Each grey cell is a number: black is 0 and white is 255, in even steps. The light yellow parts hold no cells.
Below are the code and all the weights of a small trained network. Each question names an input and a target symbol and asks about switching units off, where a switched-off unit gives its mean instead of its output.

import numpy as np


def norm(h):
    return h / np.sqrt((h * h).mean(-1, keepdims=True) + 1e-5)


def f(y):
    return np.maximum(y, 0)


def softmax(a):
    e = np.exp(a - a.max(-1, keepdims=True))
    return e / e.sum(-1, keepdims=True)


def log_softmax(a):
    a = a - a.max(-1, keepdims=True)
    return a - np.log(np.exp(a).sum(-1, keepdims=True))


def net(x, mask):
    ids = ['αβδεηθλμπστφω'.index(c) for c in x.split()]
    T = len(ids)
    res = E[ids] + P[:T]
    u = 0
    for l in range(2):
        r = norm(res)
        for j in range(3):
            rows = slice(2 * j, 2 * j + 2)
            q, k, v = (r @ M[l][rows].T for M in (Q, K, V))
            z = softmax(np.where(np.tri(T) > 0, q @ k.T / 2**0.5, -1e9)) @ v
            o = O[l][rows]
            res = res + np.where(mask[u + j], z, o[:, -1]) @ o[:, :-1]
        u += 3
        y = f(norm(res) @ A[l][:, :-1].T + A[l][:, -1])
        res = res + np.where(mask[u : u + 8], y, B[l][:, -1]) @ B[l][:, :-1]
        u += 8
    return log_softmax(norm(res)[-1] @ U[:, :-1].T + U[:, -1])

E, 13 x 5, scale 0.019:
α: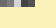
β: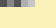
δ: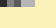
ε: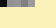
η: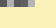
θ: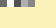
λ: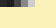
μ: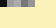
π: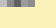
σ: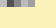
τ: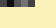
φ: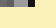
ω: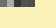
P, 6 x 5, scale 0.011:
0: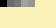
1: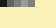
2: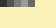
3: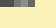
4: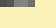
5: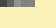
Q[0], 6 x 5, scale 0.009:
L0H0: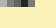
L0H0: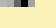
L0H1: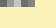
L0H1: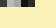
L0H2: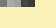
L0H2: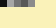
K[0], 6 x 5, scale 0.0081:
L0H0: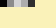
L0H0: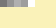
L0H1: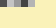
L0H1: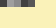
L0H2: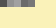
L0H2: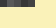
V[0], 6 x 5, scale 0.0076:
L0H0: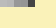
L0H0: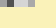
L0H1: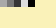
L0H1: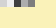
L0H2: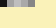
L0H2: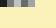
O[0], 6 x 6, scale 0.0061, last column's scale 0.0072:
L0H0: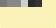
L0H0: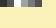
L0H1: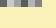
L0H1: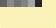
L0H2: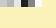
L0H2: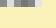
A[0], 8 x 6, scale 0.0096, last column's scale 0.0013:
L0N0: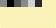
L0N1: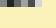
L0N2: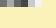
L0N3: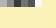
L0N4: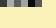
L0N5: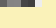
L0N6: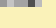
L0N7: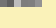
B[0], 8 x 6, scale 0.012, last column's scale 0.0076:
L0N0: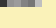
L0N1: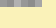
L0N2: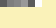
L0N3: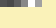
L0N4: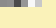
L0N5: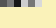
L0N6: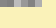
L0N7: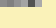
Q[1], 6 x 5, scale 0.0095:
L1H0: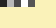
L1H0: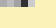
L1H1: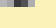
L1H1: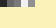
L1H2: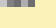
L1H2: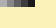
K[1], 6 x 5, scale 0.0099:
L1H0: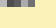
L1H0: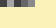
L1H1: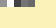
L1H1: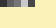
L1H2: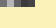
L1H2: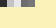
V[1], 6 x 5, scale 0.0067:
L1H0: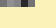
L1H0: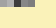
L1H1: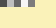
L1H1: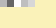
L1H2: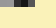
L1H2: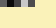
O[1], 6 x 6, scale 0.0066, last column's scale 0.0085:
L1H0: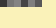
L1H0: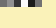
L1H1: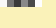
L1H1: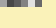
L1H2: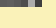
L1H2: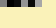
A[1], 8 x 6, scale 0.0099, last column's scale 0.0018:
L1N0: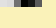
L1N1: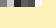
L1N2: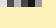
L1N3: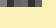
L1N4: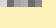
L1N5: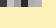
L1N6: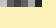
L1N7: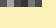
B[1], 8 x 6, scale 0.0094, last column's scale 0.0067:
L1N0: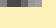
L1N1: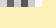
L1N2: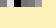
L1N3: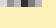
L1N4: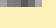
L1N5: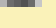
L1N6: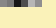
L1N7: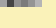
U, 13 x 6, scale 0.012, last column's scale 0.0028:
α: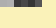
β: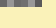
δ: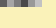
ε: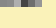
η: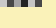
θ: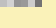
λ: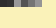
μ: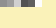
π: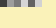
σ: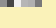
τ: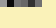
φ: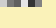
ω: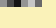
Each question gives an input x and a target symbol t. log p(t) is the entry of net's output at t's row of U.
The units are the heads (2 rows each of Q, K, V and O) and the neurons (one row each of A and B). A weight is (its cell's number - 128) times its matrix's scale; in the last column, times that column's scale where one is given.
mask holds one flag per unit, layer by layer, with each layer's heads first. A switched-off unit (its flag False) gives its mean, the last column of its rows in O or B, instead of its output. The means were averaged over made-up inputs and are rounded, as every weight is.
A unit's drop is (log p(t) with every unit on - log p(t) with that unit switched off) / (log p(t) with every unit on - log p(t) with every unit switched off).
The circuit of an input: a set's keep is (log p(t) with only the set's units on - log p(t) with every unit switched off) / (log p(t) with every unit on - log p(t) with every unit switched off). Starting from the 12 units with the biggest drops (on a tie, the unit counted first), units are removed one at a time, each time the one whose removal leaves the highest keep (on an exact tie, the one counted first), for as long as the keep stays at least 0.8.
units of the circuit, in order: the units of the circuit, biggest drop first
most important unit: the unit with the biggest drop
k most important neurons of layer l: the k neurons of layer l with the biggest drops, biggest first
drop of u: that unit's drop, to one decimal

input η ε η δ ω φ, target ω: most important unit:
L0H0
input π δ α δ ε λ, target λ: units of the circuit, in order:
(L0N0 L0N4)
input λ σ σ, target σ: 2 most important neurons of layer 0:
(L0N5 L0N0)
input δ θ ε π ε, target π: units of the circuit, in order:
(L0H0 L1N1)
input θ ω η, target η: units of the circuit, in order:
(L1N1 L0N4)
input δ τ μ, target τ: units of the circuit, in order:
(L1H2 L0H1)
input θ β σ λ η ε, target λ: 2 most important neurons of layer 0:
(L0N4 L0N5)
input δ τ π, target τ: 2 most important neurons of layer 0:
(L0N5 L0N4)
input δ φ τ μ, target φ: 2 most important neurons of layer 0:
(L0N5 L0N4)
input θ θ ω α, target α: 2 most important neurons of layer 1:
(L1N2 L1N0)
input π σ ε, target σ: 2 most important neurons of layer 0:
(L0N5 L0N2)
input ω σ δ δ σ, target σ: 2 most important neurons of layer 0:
(L0N0 L0N5)
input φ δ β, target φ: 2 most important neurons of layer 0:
(L0N4 L0N2)
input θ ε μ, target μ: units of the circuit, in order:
(L0H2)
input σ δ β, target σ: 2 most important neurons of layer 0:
(L0N5 L0N4)
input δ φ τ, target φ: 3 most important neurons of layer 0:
(L0N5 L0N1 L0N4)
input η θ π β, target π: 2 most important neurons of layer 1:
(L1N1 L1N3)
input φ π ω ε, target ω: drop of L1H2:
0.1
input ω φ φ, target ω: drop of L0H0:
0.3
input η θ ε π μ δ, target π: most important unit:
L0H0
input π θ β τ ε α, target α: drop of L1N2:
0.5
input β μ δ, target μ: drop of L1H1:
0.0
